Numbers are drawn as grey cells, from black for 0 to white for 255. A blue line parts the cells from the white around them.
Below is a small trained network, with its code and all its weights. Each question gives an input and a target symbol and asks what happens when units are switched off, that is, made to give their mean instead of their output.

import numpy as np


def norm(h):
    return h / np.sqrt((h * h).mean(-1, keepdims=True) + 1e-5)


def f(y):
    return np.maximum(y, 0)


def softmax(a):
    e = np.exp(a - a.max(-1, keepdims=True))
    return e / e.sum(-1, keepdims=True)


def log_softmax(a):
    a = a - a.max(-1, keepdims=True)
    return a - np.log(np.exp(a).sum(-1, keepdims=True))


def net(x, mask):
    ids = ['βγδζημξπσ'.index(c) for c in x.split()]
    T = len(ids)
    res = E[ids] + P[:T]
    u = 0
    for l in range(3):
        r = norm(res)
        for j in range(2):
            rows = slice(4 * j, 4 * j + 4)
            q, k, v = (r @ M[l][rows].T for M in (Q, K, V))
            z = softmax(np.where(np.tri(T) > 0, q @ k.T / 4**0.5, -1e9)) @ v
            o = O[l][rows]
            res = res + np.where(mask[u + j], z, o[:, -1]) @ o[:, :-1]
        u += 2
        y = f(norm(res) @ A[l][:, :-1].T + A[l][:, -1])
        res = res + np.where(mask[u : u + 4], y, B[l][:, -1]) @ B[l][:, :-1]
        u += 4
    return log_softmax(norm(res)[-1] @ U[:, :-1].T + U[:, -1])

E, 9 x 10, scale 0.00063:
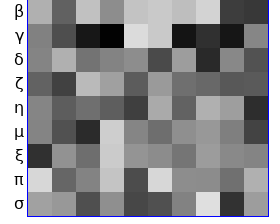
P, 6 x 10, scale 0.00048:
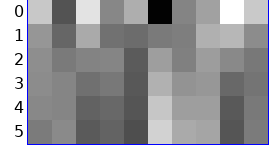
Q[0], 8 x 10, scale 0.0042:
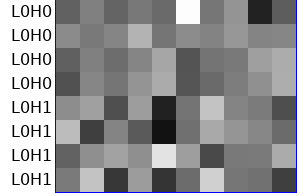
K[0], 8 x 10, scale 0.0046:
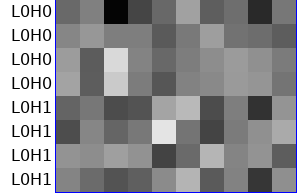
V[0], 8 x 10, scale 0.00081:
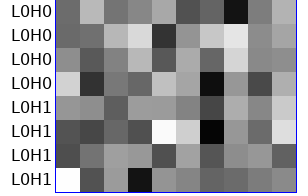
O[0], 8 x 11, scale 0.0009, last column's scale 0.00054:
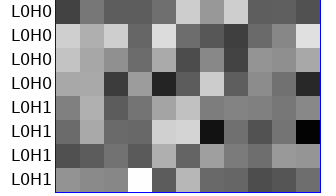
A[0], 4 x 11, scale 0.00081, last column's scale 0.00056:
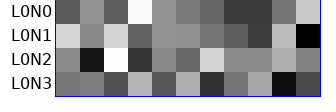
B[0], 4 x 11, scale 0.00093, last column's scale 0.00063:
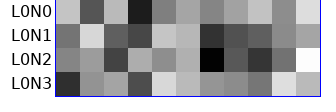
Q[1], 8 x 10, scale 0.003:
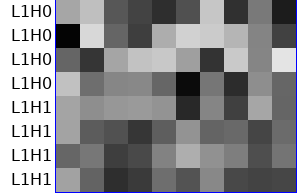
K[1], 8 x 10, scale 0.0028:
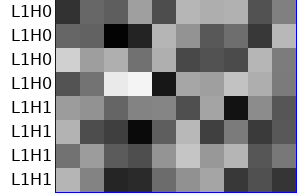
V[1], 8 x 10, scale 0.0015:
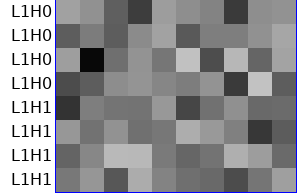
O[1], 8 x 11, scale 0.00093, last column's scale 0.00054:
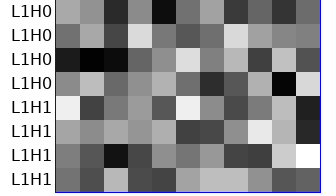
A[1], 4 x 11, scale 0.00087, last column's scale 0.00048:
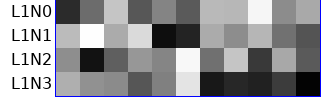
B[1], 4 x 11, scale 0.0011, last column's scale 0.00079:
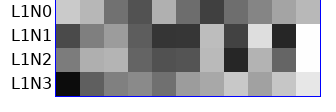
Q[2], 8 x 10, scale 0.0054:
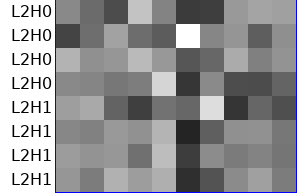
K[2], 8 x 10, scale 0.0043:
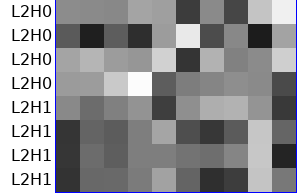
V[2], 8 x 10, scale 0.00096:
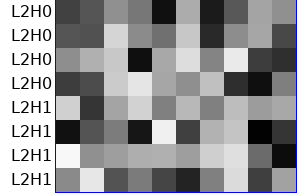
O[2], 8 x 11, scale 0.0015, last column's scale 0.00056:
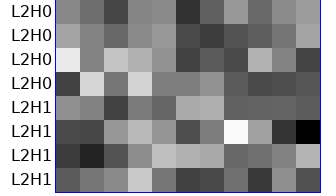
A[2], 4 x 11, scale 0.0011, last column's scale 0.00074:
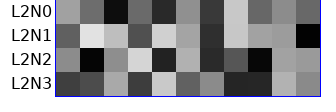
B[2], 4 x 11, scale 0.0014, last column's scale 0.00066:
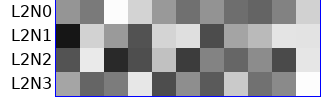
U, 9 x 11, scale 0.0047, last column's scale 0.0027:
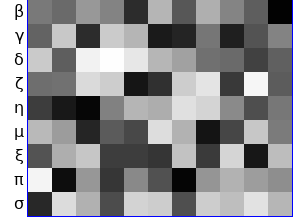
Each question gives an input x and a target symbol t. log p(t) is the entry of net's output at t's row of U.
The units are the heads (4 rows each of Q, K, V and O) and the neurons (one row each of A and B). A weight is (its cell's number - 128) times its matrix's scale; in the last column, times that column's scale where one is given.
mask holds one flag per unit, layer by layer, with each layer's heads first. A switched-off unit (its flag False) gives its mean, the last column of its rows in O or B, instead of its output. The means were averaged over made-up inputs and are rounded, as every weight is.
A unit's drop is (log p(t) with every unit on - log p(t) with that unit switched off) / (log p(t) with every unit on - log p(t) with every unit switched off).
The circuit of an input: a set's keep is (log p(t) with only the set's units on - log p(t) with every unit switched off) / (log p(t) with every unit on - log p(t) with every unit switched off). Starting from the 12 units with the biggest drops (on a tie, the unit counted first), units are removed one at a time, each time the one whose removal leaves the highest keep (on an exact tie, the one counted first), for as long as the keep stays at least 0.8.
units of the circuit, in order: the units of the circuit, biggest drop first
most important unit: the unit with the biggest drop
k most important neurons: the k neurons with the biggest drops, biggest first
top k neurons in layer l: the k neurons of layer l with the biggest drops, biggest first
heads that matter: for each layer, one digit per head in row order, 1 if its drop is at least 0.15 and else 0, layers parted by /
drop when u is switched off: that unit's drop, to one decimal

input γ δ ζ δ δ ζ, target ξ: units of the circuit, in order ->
[L1H1 L1H0]
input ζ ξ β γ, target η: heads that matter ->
10 / 10 / 01
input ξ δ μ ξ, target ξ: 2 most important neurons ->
[L1N1 L0N2]
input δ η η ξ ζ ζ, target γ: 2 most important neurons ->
[L0N2 L2N2]
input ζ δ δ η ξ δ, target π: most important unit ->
L2H0
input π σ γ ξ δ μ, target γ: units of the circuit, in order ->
[L2H1 L0H1 L2N2]
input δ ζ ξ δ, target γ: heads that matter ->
10 / 10 / 10
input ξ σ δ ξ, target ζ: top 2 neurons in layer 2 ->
[L2N1 L2N3]
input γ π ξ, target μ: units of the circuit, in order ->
[L1H0 L2H1]
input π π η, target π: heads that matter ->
00 / 11 / 10
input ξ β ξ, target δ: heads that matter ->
10 / 01 / 10
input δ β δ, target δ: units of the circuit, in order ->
[L1H0 L2H0 L2N3 L2H1]
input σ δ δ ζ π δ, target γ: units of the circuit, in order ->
[L2H0 L0H0]
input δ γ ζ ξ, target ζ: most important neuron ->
[L2N0]
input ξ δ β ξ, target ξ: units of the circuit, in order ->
[L1H0 L1N1]
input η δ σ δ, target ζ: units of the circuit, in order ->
[L1H0 L2N3]
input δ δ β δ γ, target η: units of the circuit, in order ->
[L2H1 L0H0]
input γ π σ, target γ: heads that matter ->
01 / 11 / 11
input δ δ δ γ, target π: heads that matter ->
00 / 01 / 11
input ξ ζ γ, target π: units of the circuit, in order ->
[L1H1 L2H0 L0H0]
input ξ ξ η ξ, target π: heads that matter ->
00 / 01 / 10
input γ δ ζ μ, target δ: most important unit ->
L2N0
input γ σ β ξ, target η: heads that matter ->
10 / 10 / 01
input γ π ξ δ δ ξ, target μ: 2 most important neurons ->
[L1N2 L1N3]
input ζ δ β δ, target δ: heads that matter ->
00 / 10 / 11
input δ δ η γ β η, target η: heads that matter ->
00 / 00 / 01
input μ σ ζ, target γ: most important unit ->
L2N2
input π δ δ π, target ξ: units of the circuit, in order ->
[L1H1 L1H0]
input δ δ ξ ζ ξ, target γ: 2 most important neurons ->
[L0N2 L1N3]
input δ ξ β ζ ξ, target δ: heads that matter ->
10 / 01 / 11
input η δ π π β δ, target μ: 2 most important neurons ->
[L2N3 L1N1]
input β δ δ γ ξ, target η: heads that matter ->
11 / 10 / 01
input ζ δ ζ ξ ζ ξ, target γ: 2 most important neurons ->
[L1N3 L0N2]
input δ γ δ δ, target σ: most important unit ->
L0H1
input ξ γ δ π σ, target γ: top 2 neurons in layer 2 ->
[L2N2 L2N0]
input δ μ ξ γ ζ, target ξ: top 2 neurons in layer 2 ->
[L2N2 L2N0]
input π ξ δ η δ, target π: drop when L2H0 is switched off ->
0.6
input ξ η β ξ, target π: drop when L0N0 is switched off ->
0.3
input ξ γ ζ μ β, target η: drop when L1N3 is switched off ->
0.0
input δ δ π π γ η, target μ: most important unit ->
L2H1
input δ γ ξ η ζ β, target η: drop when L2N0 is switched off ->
0.1
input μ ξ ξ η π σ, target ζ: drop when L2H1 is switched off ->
0.3
